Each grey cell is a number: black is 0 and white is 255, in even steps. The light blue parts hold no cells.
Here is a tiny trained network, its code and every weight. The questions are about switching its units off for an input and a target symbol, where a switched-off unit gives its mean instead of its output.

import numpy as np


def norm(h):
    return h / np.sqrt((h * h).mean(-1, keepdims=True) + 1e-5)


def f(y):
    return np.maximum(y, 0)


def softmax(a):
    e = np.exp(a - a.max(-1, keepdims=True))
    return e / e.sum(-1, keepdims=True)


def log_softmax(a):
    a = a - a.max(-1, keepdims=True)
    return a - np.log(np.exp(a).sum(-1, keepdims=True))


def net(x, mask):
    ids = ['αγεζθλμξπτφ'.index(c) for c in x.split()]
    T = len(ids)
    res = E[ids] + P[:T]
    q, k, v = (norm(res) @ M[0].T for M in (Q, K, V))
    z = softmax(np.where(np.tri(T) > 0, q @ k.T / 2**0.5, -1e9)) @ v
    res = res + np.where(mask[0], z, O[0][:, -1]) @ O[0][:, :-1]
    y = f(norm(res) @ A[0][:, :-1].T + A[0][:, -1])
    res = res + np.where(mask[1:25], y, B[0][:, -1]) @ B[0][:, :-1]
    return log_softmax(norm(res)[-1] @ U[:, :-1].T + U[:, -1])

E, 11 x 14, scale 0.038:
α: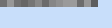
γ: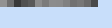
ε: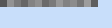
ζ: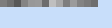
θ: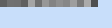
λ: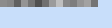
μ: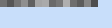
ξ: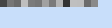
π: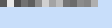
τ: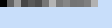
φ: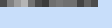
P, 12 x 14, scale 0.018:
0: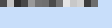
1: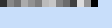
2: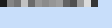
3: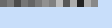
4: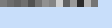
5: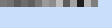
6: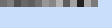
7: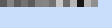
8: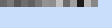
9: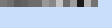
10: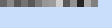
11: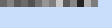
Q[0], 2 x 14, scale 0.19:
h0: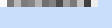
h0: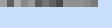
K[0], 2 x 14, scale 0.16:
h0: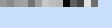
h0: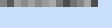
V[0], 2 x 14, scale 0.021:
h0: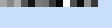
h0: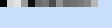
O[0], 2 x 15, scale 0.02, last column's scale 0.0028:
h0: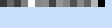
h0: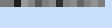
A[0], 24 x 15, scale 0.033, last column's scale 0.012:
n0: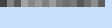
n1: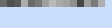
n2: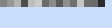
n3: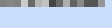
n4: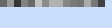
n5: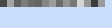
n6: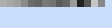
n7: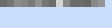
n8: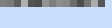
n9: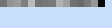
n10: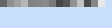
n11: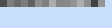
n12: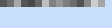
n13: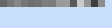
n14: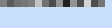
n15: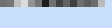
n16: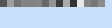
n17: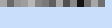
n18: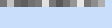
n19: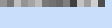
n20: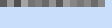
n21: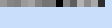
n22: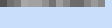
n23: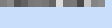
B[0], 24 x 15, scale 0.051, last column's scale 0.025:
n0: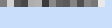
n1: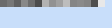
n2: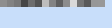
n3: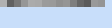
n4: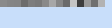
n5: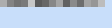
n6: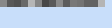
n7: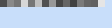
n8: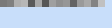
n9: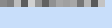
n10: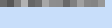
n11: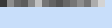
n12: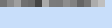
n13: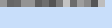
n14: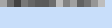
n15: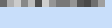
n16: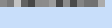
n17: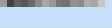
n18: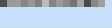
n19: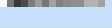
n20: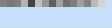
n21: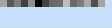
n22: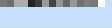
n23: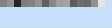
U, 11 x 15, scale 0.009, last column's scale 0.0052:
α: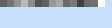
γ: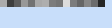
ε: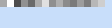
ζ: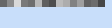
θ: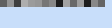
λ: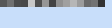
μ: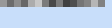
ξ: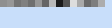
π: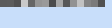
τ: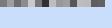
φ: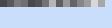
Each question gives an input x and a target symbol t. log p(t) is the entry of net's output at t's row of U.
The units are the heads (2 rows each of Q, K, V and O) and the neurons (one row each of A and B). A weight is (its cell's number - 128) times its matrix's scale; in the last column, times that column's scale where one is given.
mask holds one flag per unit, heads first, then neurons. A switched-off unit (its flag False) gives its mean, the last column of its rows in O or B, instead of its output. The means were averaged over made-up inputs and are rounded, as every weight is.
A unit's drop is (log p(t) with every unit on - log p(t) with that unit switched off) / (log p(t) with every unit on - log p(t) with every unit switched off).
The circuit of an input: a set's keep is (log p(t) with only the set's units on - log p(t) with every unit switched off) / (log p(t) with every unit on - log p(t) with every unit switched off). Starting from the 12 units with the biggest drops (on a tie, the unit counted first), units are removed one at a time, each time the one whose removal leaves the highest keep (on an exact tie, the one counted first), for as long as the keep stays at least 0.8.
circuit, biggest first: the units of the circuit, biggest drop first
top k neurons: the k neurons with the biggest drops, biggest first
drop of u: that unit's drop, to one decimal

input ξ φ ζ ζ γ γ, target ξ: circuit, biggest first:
h0
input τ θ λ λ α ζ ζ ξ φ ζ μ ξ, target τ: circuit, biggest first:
h0; n22; n8
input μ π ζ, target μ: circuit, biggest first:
h0; n1
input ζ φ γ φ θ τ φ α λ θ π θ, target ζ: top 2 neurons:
n17; n0
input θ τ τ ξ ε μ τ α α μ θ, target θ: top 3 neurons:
n7; n22; n11
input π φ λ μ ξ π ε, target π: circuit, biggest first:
h0; n20; n0; n6
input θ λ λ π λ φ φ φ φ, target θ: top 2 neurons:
n7; n22
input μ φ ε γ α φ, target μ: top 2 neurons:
n1; n17
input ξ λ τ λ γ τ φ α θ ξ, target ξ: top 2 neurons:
n22; n23
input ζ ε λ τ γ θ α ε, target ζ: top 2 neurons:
n0; n17
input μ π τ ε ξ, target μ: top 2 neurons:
n1; n19
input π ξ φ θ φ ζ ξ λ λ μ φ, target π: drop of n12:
0.1
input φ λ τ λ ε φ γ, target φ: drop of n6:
0.2
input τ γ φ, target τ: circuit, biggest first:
n22
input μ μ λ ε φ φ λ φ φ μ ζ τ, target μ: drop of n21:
0.1
